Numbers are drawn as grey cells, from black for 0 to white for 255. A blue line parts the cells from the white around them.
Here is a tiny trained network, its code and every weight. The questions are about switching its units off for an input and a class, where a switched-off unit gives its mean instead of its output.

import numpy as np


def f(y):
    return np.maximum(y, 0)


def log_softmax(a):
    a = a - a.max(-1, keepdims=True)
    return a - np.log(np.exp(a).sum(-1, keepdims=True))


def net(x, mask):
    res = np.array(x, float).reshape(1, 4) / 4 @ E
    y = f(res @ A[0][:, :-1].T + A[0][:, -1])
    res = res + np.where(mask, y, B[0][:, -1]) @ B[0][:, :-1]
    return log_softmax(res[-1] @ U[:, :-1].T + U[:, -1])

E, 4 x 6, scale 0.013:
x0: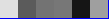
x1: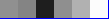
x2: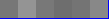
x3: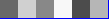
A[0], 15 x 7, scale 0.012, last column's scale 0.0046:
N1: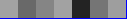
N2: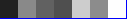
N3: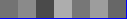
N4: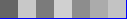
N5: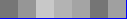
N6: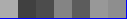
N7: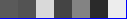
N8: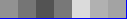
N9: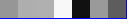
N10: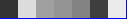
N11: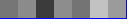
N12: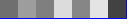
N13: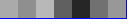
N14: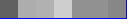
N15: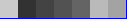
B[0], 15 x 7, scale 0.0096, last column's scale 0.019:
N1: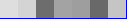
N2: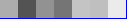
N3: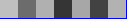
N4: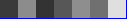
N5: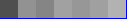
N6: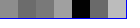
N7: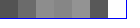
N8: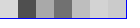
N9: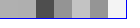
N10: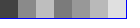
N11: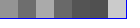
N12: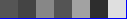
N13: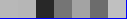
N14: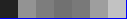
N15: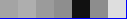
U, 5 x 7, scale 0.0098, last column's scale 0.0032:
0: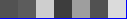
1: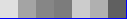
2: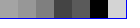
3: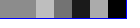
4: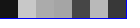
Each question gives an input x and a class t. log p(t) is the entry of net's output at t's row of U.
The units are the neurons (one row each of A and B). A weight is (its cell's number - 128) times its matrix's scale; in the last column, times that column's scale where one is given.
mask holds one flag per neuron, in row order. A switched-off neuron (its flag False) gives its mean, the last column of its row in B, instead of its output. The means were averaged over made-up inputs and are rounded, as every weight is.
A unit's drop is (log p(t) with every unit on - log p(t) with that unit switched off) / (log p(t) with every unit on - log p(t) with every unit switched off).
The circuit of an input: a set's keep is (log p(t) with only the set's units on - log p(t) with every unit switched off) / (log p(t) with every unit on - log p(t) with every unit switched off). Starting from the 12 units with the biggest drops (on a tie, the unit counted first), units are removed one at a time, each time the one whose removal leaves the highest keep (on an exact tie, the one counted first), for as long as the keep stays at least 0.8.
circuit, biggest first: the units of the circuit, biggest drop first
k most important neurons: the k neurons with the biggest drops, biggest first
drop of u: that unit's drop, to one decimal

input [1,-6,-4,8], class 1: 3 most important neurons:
N9, N1, N13
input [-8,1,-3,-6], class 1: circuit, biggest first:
N2
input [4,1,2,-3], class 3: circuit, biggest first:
N15, N9
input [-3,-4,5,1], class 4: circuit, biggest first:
N12, N10
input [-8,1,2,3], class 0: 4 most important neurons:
N2, N15, N12, N6
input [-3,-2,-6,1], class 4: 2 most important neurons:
N12, N3
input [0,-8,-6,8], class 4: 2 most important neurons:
N14, N10
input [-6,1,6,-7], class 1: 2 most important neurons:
N2, N12
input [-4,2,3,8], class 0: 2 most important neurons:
N12, N3
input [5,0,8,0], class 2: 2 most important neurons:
N2, N8
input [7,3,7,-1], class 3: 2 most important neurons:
N15, N12
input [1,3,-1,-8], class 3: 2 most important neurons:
N15, N9
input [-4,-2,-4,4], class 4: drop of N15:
0.0
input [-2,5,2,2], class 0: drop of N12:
0.1
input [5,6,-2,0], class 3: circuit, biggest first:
N15
